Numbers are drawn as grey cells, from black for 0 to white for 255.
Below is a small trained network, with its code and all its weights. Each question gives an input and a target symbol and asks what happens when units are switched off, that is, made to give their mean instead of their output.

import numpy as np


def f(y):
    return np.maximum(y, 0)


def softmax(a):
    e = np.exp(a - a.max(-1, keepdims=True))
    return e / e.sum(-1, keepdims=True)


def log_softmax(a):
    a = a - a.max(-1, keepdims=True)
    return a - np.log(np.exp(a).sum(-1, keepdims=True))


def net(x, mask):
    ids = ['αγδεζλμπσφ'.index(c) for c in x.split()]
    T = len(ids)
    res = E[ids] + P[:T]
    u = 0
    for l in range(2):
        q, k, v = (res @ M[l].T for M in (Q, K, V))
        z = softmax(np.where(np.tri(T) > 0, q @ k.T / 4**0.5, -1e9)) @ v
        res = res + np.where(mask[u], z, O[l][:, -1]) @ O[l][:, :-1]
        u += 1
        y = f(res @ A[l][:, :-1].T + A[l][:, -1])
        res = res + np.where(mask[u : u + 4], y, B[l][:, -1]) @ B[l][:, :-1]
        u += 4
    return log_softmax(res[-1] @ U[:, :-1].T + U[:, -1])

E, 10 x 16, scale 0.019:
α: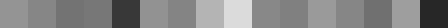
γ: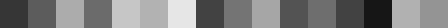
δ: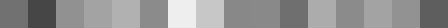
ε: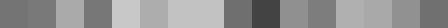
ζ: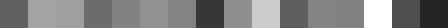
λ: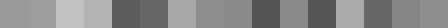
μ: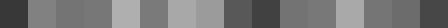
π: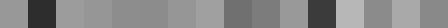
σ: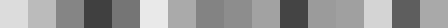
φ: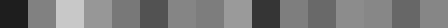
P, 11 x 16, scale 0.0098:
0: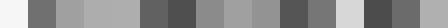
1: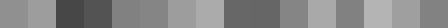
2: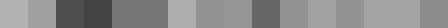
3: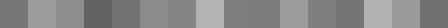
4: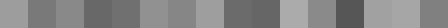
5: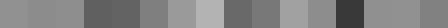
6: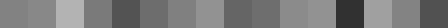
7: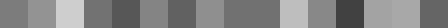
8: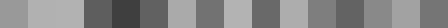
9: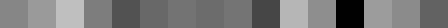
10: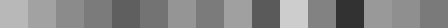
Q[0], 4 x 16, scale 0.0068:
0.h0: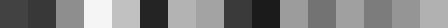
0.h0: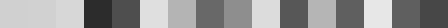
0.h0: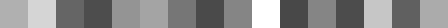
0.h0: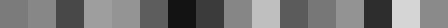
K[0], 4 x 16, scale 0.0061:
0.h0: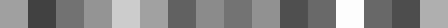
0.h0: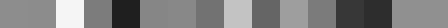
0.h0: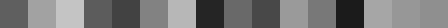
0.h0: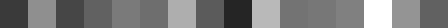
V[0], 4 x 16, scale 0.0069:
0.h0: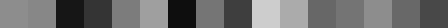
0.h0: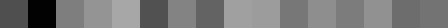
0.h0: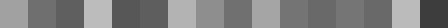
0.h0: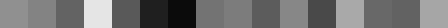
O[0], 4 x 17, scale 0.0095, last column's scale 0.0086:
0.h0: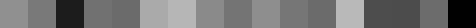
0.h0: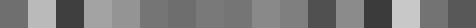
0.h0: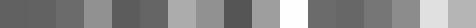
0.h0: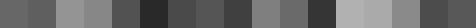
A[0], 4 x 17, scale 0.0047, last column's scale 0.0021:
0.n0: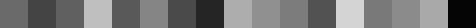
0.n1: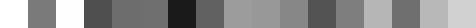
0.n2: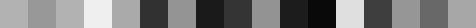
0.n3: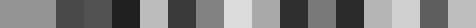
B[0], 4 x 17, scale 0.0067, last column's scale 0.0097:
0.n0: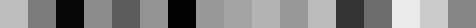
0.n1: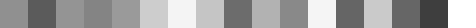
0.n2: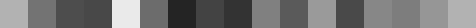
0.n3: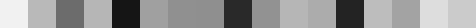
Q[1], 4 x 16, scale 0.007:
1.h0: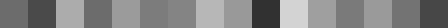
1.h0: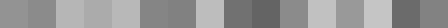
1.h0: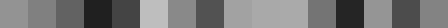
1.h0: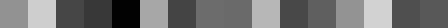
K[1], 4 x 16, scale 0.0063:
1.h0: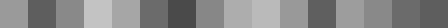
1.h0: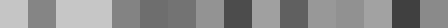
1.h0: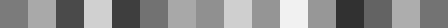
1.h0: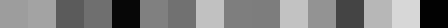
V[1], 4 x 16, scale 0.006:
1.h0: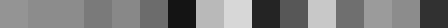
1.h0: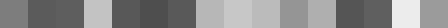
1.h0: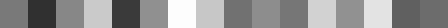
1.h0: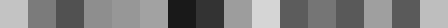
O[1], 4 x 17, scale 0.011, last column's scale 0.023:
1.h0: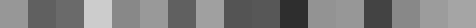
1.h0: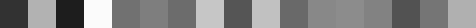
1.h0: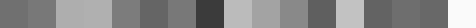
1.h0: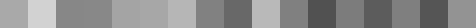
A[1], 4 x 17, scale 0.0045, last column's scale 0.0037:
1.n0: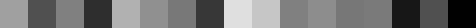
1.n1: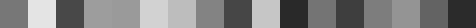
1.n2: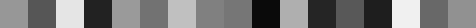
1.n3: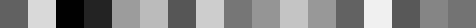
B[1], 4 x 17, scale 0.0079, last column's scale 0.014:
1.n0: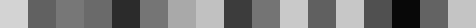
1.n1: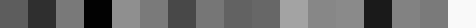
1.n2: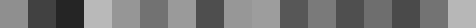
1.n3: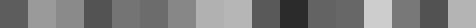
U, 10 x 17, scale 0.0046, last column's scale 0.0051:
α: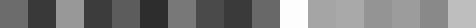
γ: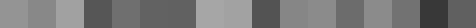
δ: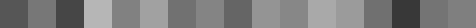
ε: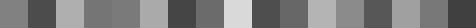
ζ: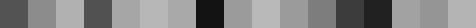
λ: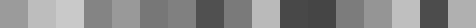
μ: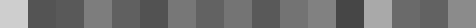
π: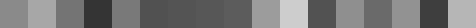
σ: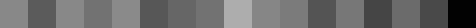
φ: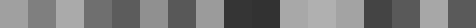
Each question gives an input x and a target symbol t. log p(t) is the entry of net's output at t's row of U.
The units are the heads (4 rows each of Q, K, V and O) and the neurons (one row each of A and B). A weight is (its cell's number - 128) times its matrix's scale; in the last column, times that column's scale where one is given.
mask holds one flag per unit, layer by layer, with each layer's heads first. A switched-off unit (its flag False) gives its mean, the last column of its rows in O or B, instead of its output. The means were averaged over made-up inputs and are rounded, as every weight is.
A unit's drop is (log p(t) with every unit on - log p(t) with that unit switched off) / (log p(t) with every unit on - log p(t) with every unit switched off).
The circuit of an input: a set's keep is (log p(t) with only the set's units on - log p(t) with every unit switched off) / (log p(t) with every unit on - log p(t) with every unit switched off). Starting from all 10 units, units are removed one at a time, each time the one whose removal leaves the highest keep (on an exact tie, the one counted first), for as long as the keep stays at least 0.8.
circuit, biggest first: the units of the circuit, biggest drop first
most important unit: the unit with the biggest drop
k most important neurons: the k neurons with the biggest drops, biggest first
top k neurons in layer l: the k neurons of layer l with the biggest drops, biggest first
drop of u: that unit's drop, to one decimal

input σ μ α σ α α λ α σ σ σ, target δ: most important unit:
1.h0
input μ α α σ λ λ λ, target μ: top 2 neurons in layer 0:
[0.n2; 0.n3]
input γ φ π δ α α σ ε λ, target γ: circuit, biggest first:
[1.h0; 1.n3; 0.h0; 0.n1]
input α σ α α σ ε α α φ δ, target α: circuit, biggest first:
[1.h0; 0.h0]
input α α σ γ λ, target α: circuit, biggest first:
[1.h0; 0.h0]
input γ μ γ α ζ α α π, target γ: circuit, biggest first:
[1.h0; 1.n3; 0.h0; 0.n1]
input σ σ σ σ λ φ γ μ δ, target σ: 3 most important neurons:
[1.n0; 0.n1; 1.n2]
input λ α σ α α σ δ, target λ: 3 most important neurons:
[0.n1; 0.n2; 0.n0]
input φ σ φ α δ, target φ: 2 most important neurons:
[0.n0; 0.n2]
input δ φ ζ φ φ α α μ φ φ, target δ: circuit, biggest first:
[1.h0; 0.h0]
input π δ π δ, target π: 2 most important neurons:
[1.n1; 0.n2]
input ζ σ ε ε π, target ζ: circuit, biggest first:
[1.h0; 0.h0]
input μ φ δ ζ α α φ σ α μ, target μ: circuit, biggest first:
[1.h0; 1.n2; 0.h0; 0.n2]
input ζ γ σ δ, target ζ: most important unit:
0.h0
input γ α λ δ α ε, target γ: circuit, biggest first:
[1.h0; 1.n3; 0.h0]
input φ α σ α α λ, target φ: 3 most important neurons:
[0.n0; 0.n2; 1.n1]
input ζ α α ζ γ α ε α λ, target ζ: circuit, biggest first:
[1.h0; 0.h0; 0.n2]
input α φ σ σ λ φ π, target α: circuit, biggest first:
[1.h0; 0.h0]
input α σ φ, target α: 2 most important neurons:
[0.n3; 0.n1]
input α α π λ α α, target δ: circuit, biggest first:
[1.h0]
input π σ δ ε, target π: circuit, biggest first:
[0.h0; 1.h0; 0.n2]
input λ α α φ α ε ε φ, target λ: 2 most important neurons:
[0.n1; 0.n2]
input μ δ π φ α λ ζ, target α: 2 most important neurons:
[0.n1; 1.n0]
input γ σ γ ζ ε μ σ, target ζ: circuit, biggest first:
[0.h0; 1.h0]
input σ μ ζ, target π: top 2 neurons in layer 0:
[0.n3; 0.n1]
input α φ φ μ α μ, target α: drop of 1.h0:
0.9
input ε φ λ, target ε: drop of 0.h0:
0.3
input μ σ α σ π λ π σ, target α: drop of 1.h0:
0.6
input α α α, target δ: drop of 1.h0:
0.6
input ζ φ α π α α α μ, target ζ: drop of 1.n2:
0.1
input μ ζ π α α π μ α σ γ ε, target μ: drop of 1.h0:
1.3
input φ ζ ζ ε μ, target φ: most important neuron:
[0.n0]
